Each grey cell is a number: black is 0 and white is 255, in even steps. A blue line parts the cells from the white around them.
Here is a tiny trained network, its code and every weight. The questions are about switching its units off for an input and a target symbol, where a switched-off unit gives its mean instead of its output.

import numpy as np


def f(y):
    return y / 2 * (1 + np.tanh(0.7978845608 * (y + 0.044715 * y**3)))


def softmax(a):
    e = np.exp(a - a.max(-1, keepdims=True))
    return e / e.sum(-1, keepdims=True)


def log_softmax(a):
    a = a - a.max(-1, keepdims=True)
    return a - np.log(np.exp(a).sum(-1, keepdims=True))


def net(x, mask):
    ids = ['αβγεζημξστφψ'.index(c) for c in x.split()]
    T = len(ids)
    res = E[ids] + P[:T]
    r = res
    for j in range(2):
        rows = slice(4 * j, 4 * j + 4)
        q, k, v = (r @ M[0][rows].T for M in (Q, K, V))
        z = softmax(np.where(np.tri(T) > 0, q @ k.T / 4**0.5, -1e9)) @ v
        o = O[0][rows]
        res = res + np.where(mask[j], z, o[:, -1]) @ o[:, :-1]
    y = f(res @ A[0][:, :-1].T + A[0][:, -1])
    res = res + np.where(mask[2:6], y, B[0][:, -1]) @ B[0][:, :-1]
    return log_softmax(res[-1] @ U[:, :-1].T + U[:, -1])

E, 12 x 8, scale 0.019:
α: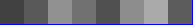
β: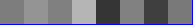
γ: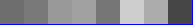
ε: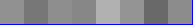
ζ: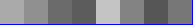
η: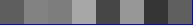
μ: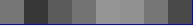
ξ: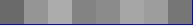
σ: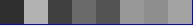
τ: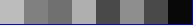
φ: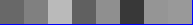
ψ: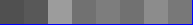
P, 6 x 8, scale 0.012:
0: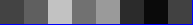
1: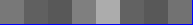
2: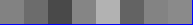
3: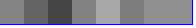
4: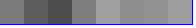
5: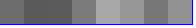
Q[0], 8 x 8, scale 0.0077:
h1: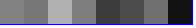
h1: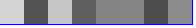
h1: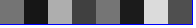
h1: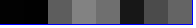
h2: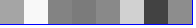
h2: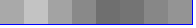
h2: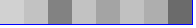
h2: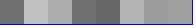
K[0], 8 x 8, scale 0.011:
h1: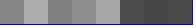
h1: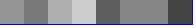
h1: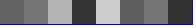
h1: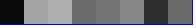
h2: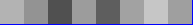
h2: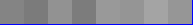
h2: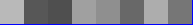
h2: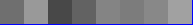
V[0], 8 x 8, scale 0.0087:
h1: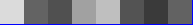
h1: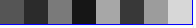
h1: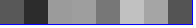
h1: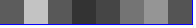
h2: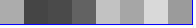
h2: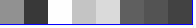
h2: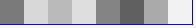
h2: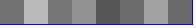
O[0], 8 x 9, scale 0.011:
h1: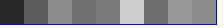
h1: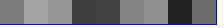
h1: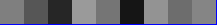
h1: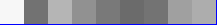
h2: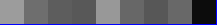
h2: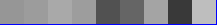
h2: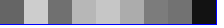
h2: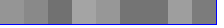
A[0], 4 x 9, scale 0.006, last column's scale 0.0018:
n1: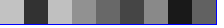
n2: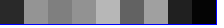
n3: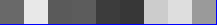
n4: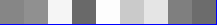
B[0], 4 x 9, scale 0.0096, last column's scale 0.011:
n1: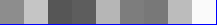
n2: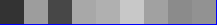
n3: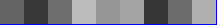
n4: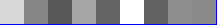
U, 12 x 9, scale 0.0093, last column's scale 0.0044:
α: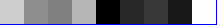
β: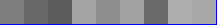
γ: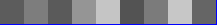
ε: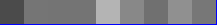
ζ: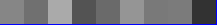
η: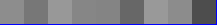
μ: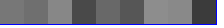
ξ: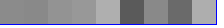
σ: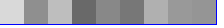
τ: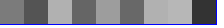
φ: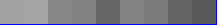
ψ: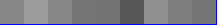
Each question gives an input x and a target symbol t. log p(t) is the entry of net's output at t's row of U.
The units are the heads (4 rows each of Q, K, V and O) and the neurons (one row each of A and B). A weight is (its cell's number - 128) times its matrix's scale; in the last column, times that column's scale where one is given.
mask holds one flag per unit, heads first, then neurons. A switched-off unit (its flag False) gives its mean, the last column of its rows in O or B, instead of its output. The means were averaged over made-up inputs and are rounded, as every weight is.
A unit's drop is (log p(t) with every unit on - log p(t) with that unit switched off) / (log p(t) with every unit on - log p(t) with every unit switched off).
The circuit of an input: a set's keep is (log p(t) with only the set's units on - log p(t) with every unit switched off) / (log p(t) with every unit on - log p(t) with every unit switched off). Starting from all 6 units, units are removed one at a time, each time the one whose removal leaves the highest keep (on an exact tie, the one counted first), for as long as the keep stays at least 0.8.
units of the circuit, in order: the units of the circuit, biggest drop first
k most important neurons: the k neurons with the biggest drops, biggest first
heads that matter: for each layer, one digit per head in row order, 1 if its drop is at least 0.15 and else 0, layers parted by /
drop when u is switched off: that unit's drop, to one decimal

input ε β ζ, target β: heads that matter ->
10
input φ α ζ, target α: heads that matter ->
10
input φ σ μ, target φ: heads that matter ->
11
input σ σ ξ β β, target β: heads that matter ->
01
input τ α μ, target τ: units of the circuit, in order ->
[h1 h2]
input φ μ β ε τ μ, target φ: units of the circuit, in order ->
[h2 h1 n2]
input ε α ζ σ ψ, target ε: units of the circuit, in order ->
[h1]
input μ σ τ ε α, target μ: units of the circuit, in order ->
[n1 h2 h1]
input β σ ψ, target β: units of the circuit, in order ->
[h2 n4 h1]
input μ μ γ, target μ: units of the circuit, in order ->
[h2 h1 n1]
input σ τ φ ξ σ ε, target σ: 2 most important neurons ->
[n3 n2]
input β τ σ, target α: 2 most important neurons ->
[n1 n3]
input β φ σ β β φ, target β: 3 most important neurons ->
[n4 n3 n2]
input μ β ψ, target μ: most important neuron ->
[n1]
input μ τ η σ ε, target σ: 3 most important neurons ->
[n3 n1 n2]
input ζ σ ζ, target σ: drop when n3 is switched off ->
0.2
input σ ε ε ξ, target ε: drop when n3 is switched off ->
-0.1
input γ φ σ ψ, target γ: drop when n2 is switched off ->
0.3
